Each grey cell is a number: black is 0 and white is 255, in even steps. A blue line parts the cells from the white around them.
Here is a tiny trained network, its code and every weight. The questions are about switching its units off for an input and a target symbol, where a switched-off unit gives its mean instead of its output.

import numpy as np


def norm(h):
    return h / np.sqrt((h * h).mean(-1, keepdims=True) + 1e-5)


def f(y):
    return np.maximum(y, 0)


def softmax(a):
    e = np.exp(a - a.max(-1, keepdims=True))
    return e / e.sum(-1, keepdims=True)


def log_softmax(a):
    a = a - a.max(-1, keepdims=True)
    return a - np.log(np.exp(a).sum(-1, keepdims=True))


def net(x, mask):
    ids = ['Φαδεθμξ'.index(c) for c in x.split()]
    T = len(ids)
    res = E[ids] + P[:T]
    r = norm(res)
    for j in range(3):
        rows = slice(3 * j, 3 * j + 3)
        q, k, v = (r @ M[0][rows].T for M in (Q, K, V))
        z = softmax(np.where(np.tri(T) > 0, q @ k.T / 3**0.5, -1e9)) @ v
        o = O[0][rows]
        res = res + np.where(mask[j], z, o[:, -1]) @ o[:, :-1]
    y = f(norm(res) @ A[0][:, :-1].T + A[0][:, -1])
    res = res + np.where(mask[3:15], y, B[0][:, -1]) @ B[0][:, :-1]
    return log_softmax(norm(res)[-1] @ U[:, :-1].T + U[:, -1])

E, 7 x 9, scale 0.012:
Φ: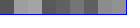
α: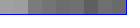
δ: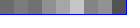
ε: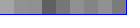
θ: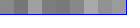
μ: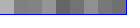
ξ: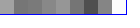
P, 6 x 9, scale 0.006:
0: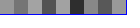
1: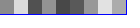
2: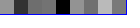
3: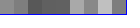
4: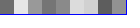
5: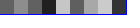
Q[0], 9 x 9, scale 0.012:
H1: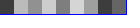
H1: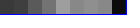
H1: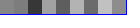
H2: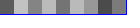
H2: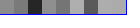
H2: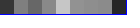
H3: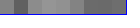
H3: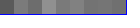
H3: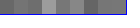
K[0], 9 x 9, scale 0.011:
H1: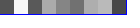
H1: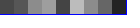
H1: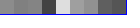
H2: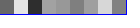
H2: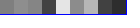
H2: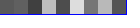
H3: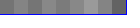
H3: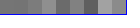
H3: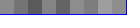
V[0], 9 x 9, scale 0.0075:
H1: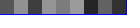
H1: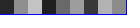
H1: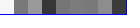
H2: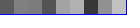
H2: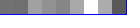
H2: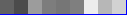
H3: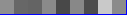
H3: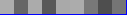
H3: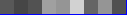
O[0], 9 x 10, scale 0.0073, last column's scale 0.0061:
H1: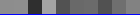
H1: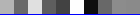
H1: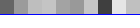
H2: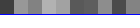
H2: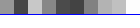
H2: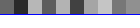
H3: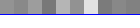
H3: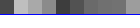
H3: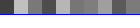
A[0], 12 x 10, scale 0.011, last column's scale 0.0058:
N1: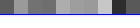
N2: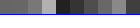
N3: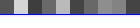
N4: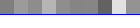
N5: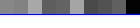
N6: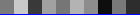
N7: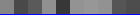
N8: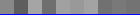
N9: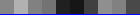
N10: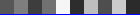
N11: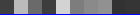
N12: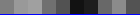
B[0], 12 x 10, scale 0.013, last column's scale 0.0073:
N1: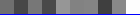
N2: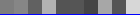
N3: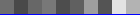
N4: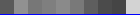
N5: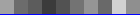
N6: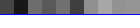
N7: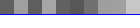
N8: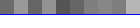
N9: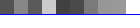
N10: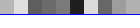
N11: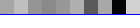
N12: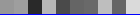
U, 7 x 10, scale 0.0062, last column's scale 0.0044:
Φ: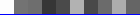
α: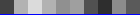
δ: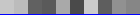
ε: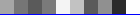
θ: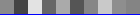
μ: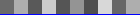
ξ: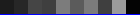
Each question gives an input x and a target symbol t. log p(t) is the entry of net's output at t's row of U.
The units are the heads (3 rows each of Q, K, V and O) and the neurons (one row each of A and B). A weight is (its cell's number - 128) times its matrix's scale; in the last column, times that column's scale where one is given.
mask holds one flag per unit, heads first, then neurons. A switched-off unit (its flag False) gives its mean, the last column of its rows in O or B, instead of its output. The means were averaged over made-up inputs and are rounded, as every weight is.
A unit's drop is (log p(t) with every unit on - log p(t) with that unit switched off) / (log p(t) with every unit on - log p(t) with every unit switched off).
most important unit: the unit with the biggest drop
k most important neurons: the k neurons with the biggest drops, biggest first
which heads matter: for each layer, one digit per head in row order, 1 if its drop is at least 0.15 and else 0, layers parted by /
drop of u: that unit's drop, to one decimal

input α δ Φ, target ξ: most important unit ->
N6
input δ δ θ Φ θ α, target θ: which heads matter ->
110
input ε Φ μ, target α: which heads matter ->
100
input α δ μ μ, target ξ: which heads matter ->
010
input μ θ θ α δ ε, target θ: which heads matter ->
000
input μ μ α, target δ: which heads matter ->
100
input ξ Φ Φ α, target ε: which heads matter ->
110
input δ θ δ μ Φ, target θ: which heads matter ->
010
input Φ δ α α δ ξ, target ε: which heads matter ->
110
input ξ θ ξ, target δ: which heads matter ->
011
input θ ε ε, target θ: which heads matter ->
100
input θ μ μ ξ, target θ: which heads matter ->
010
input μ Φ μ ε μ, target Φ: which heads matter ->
100
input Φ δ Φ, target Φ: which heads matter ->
100
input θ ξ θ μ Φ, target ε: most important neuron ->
(N11)
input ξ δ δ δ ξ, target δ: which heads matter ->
010
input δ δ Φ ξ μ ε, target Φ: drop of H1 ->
0.9
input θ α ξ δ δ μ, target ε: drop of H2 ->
1.2
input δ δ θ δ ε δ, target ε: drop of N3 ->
0.0
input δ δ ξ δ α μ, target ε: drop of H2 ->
1.0
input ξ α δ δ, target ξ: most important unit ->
H3
